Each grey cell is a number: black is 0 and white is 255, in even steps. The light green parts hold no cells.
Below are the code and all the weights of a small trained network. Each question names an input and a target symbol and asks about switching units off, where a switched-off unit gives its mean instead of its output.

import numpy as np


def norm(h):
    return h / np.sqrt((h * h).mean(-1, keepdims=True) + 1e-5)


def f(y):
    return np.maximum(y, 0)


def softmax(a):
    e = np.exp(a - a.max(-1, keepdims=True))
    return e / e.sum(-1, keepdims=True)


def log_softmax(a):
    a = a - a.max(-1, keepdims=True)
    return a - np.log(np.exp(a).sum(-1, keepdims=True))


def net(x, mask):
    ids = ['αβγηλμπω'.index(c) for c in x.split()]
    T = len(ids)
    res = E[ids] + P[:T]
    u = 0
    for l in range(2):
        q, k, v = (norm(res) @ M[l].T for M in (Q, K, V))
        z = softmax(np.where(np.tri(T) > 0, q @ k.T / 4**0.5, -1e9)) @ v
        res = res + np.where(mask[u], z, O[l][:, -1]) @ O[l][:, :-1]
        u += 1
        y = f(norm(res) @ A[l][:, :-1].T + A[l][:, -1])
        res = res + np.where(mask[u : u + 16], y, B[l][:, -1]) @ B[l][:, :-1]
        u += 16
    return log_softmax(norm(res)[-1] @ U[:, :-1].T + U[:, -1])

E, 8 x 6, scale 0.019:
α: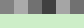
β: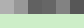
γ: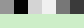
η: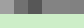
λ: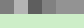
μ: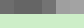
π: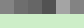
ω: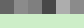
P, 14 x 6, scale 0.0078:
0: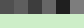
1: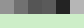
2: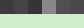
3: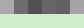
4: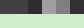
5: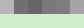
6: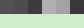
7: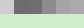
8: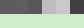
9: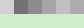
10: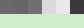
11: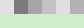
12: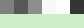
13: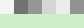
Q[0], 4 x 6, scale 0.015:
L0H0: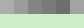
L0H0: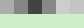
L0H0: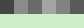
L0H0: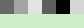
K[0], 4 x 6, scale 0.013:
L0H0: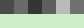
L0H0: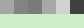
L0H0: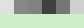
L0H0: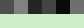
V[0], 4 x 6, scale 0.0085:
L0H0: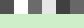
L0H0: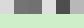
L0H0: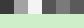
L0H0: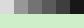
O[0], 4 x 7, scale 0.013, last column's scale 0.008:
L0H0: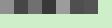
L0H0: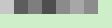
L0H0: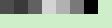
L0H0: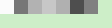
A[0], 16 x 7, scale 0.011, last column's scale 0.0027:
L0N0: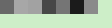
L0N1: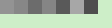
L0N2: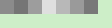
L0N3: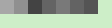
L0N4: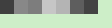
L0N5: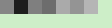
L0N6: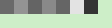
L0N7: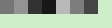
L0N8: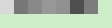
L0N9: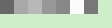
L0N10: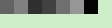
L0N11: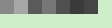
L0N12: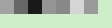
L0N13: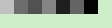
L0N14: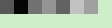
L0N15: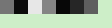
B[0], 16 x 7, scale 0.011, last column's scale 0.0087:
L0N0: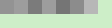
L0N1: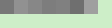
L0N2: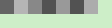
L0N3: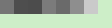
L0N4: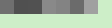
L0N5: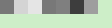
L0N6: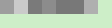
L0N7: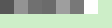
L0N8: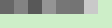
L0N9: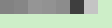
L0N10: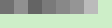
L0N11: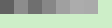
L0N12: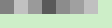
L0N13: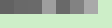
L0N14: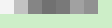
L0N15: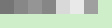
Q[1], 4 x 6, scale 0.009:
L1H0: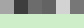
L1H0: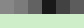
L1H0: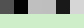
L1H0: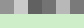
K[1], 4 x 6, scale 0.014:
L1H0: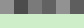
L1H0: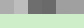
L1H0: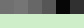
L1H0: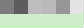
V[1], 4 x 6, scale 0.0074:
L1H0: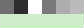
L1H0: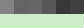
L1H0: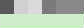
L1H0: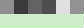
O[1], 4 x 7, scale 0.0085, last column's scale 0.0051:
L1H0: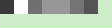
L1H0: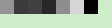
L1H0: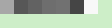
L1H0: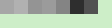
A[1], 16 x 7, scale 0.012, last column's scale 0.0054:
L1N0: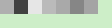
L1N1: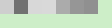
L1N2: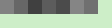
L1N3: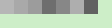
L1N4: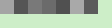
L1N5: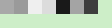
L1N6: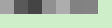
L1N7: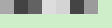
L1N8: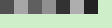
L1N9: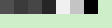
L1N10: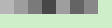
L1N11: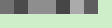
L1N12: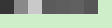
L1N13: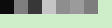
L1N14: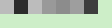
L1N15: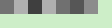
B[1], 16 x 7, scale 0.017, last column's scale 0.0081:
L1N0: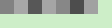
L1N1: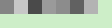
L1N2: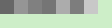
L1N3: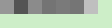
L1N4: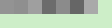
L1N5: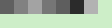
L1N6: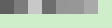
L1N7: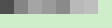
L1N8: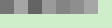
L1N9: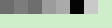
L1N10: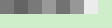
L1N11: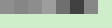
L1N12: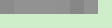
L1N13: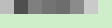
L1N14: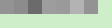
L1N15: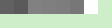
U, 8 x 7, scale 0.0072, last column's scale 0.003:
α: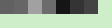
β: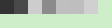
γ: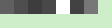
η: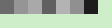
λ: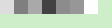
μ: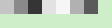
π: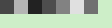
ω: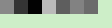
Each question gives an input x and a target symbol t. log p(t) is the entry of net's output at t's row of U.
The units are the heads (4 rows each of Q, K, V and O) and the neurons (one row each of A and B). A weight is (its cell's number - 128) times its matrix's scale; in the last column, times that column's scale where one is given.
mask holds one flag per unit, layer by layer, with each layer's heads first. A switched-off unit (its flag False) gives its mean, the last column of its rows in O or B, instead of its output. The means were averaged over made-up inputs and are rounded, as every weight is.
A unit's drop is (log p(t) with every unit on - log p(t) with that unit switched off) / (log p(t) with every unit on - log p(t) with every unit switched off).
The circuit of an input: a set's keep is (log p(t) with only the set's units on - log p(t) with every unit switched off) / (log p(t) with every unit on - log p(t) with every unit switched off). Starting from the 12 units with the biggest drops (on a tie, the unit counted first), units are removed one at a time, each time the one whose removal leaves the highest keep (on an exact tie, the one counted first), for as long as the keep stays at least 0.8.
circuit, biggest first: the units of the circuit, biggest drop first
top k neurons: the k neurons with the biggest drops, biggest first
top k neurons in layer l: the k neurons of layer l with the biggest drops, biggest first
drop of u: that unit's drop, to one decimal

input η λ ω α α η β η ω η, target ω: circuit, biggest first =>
L0H0, L1N13
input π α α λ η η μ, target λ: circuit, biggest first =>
L0H0
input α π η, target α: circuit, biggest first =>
L0H0, L1N5, L1H0
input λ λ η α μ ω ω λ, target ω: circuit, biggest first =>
L0H0, L1N13, L1H0
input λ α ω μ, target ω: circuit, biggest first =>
L0H0, L1N13
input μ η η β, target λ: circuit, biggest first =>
L0H0, L1H0
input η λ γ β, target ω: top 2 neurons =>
L0N15, L0N3
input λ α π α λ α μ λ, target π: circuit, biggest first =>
L0H0, L1N9
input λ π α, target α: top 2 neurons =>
L1N5, L0N7
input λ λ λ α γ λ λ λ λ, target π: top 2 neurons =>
L0N15, L1N9
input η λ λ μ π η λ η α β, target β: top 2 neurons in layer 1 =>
L1N7, L1N6
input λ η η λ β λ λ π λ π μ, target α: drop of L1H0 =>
0.1
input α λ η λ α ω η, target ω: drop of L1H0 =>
0.1
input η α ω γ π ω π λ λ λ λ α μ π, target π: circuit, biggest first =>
L0H0
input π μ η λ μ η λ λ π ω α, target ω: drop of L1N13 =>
0.3
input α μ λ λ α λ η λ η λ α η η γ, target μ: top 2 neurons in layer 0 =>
L0N15, L0N7
